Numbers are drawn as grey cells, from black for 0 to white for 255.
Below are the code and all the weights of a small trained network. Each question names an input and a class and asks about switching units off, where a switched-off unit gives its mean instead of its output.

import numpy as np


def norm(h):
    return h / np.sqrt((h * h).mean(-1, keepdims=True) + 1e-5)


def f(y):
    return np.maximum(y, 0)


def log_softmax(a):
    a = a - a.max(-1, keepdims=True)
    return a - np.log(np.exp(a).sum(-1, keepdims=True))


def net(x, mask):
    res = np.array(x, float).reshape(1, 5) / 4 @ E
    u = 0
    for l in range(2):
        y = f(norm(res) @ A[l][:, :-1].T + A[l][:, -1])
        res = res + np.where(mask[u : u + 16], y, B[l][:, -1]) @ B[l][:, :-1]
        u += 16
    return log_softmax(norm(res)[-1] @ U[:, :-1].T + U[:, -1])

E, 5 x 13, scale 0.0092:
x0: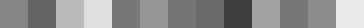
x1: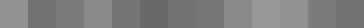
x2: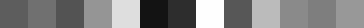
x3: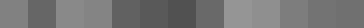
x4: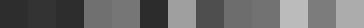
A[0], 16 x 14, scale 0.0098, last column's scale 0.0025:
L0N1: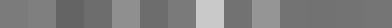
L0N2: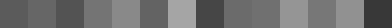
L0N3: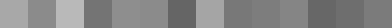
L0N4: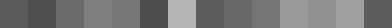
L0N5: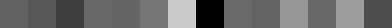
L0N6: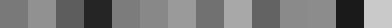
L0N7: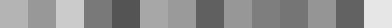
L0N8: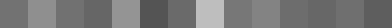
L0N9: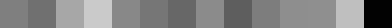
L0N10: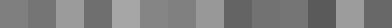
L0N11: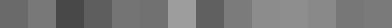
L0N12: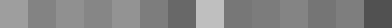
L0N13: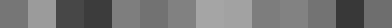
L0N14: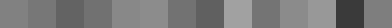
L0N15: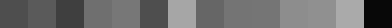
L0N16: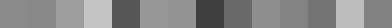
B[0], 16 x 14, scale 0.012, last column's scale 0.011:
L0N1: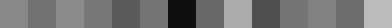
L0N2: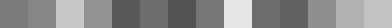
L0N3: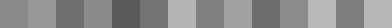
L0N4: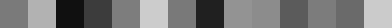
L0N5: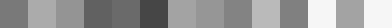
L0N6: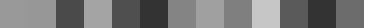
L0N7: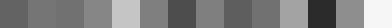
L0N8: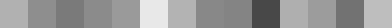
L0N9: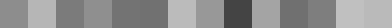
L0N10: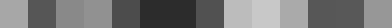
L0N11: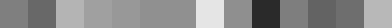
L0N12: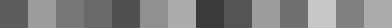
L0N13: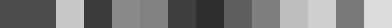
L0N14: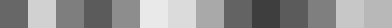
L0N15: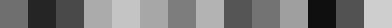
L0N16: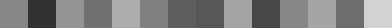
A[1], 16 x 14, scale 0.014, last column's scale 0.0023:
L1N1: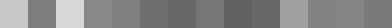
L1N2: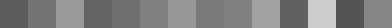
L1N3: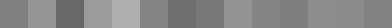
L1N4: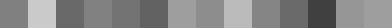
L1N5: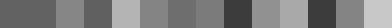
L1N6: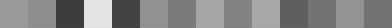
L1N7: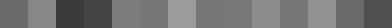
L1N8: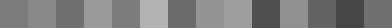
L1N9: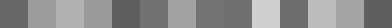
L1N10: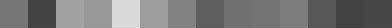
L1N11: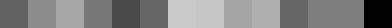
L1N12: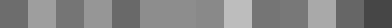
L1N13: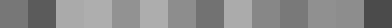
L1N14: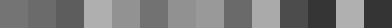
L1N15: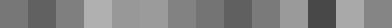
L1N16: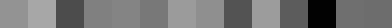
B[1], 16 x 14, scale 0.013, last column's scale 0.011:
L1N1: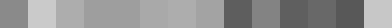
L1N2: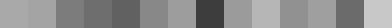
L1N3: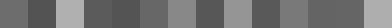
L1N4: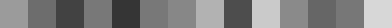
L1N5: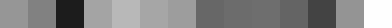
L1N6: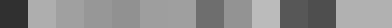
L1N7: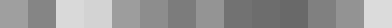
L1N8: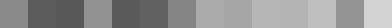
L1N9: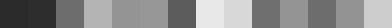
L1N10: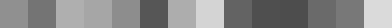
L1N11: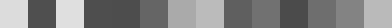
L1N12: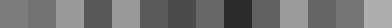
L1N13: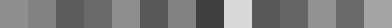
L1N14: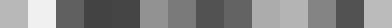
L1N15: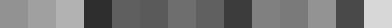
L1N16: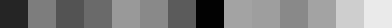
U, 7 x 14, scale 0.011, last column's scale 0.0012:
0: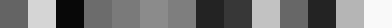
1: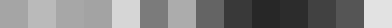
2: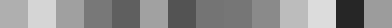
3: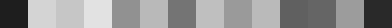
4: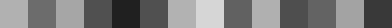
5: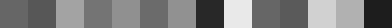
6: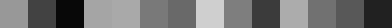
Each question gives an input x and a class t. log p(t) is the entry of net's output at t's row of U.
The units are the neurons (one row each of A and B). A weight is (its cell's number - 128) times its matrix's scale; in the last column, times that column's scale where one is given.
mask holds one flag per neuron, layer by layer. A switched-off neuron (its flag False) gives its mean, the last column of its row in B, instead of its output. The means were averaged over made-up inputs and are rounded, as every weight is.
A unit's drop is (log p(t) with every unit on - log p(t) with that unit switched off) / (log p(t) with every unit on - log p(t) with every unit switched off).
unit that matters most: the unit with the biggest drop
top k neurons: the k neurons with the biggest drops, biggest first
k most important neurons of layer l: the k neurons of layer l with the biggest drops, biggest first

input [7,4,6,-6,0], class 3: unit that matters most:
L0N7
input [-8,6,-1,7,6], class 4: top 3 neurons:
[L0N6, L0N7, L0N5]
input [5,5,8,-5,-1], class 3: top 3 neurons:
[L0N7, L0N15, L0N6]
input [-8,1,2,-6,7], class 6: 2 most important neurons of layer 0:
[L0N15, L0N13]
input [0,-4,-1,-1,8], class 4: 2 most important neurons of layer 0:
[L0N2, L0N13]
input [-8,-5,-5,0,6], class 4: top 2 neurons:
[L0N5, L0N6]
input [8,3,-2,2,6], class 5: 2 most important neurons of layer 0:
[L0N16, L0N5]
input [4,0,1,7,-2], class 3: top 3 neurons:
[L0N15, L0N9, L1N9]
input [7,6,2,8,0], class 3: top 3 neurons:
[L0N7, L0N15, L0N9]
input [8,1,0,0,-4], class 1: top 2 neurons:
[L0N16, L0N5]
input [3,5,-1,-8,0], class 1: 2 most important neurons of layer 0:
[L0N16, L0N6]
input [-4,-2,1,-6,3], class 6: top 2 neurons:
[L0N15, L0N13]
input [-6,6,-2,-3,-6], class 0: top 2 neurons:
[L0N6, L0N7]
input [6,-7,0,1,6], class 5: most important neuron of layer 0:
[L0N6]
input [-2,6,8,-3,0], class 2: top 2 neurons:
[L0N7, L0N15]
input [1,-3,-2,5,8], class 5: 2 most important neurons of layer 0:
[L0N6, L0N5]
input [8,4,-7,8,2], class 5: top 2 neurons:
[L0N5, L0N16]
